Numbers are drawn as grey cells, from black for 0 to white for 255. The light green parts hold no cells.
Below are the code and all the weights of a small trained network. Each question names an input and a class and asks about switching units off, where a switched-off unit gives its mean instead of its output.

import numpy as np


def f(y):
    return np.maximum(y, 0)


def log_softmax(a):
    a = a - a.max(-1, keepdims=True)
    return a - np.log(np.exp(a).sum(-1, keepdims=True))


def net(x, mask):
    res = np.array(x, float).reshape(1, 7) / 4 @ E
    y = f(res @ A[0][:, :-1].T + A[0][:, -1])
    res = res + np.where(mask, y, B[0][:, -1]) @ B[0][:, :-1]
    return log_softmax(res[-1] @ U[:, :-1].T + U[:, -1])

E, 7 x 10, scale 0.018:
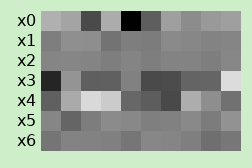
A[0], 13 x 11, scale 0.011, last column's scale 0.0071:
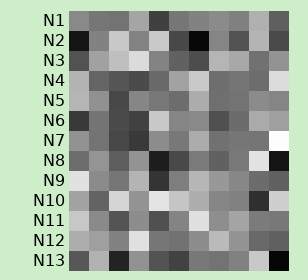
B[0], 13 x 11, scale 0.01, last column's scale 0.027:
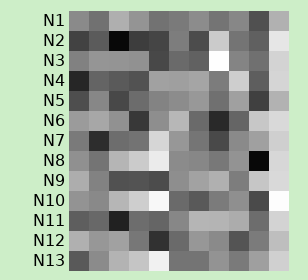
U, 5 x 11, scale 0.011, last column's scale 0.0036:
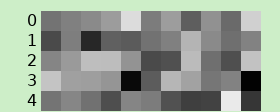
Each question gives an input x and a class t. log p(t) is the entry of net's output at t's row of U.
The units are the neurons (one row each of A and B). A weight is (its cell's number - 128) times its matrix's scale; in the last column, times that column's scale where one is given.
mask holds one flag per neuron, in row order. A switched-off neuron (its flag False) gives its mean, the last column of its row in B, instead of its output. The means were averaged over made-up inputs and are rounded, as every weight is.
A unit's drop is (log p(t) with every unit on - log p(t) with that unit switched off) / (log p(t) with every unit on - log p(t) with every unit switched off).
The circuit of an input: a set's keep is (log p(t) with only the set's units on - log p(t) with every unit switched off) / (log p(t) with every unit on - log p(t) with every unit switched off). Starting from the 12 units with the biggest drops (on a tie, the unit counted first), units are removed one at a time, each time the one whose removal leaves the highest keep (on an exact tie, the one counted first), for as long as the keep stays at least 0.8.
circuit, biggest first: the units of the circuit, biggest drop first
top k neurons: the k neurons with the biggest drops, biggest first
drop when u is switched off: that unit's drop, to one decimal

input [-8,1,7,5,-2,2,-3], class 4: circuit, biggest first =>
N6
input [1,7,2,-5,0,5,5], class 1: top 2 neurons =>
N8; N13
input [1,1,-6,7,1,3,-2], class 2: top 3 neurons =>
N8; N13; N11
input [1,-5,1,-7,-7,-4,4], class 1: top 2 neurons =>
N11; N8
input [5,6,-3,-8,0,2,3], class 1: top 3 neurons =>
N11; N4; N5
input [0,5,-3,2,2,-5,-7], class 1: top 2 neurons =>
N10; N8
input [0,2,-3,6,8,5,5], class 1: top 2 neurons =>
N2; N10
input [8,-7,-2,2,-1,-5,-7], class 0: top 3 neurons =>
N8; N13; N2
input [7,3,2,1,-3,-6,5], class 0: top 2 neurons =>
N8; N2
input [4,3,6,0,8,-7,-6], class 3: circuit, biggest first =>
N10; N12
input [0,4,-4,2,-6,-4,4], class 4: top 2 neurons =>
N10; N8
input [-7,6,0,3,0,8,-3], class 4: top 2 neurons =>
N6; N11
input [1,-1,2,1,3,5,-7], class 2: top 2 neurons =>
N11; N9
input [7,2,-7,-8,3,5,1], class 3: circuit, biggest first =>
N12
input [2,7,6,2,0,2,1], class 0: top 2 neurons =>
N3; N2
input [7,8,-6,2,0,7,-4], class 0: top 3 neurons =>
N8; N3; N2
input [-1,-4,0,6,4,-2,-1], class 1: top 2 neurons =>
N2; N10
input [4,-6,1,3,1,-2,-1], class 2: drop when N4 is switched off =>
0.2
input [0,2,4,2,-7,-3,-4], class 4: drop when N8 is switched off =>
0.4
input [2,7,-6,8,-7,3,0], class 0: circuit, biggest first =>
N8
